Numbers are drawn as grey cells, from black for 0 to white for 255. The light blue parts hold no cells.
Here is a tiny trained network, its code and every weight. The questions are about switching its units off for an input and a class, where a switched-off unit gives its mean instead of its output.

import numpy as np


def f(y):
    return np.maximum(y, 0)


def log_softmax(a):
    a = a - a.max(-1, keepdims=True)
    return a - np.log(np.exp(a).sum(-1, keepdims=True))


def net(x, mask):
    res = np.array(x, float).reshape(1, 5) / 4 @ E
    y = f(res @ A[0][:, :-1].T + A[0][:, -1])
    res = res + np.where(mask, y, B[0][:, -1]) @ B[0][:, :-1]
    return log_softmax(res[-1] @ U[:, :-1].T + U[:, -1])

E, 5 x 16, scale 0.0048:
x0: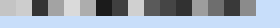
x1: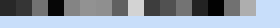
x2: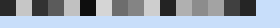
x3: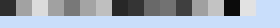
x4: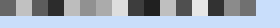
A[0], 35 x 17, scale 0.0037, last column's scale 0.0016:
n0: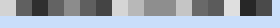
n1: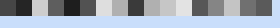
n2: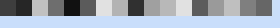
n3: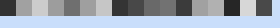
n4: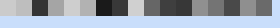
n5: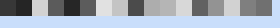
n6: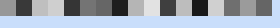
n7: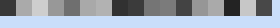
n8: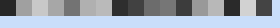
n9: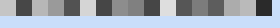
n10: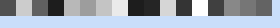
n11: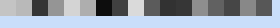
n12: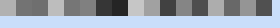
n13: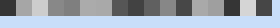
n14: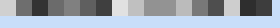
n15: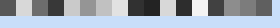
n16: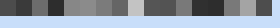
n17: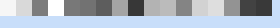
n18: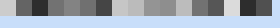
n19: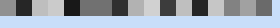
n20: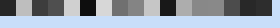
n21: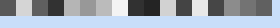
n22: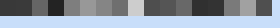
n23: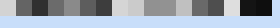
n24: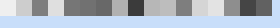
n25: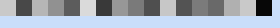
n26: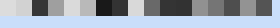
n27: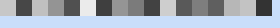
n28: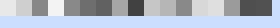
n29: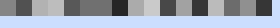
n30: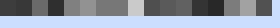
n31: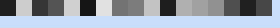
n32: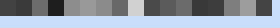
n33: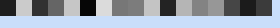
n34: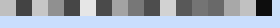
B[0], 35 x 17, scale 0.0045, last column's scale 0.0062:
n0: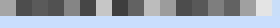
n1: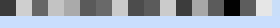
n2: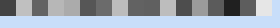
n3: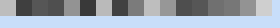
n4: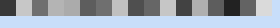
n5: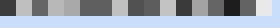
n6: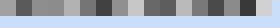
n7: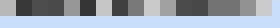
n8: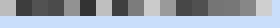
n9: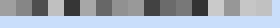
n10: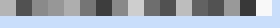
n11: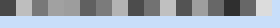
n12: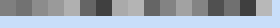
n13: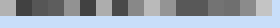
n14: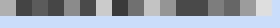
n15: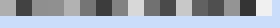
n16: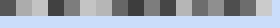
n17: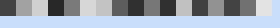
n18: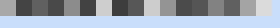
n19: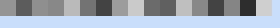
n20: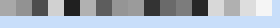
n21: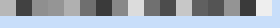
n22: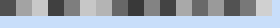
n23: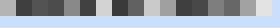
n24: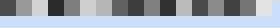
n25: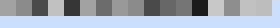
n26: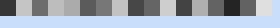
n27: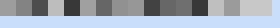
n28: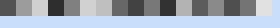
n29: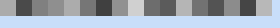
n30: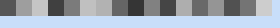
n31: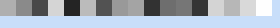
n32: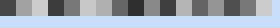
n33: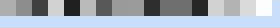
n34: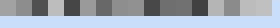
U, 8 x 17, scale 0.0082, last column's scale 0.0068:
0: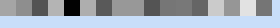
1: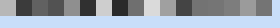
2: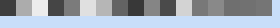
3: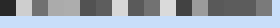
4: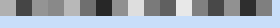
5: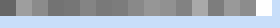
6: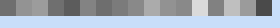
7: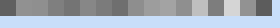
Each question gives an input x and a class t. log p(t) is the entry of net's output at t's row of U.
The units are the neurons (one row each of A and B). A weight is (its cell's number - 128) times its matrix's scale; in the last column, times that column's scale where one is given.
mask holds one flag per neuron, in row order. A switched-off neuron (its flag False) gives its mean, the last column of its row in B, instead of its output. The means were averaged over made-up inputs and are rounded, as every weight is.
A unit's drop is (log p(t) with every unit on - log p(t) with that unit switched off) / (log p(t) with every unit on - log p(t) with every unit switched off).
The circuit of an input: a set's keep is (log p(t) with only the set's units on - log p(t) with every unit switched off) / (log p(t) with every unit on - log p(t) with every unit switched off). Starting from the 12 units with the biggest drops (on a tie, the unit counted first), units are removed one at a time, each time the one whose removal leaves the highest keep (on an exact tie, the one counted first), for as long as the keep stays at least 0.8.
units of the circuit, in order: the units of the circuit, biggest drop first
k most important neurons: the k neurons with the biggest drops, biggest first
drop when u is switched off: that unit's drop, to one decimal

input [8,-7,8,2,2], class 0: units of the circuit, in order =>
[n31]
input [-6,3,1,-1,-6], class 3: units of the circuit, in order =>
[n1; n5]
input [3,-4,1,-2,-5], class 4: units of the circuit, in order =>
[n6; n19]
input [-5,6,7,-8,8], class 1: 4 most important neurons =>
[n23; n0; n14; n18]
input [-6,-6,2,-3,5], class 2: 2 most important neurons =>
[n24; n17]
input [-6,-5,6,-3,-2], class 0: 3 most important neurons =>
[n33; n31; n20]
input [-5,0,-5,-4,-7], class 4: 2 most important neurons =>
[n19; n6]
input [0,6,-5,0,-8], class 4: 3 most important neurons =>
[n19; n6; n29]
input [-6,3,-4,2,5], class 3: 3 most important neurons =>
[n1; n5; n2]
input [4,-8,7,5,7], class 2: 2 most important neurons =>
[n17; n24]
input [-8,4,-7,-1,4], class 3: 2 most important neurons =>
[n1; n5]
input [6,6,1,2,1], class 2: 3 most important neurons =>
[n32; n22; n30]
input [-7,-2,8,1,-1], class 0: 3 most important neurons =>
[n33; n31; n20]
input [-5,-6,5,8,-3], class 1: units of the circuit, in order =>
[n8]
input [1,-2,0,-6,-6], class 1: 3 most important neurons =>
[n23; n18; n0]
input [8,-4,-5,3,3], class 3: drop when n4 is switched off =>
0.2
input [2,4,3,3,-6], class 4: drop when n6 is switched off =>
0.1
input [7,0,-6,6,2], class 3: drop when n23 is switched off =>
0.1
